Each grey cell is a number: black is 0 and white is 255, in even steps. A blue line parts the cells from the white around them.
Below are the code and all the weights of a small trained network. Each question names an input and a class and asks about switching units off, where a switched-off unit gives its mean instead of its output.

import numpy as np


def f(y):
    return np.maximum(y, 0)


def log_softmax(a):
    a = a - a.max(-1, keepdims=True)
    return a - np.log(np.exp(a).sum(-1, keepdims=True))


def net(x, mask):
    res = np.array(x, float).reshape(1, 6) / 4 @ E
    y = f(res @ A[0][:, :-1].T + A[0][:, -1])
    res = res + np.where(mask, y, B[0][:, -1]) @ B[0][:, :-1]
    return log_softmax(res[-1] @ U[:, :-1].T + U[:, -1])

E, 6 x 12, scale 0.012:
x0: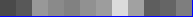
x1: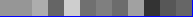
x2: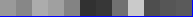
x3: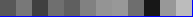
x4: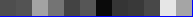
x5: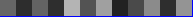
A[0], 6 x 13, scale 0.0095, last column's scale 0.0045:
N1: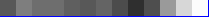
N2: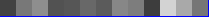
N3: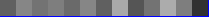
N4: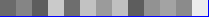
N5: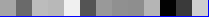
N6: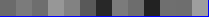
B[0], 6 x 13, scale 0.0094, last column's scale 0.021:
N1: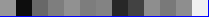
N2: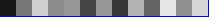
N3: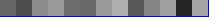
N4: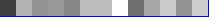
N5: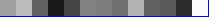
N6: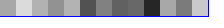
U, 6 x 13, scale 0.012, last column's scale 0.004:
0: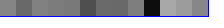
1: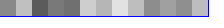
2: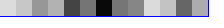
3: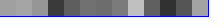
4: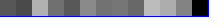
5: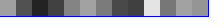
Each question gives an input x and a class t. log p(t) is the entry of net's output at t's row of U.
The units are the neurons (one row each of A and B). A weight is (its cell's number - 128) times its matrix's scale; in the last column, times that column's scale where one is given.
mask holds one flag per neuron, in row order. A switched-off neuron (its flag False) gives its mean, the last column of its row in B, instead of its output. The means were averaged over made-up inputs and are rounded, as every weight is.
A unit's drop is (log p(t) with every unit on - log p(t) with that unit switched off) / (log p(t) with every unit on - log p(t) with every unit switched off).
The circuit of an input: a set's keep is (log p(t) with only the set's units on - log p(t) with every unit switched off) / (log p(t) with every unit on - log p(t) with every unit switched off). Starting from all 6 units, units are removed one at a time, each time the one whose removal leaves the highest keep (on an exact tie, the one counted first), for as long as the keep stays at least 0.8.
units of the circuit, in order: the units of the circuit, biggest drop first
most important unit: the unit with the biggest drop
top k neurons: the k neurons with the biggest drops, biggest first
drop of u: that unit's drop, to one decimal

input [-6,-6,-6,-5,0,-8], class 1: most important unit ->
N4
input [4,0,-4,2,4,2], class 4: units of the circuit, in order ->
N5, N6
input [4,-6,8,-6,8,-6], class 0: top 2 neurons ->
N2, N6
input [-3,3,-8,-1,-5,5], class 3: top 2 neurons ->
N1, N5
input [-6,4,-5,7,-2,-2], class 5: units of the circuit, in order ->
N6, N2
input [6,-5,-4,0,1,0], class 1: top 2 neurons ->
N4, N1
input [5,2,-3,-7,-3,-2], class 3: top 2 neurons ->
N5, N3
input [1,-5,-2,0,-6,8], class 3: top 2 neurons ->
N1, N5
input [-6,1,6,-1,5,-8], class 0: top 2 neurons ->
N2, N6
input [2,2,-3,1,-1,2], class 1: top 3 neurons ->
N1, N5, N2
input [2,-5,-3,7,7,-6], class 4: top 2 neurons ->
N4, N3
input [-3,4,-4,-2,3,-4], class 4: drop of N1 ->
-0.1
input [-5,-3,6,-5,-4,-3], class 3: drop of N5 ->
0.3
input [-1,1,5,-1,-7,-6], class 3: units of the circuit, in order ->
N5
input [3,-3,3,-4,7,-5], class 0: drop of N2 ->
0.2
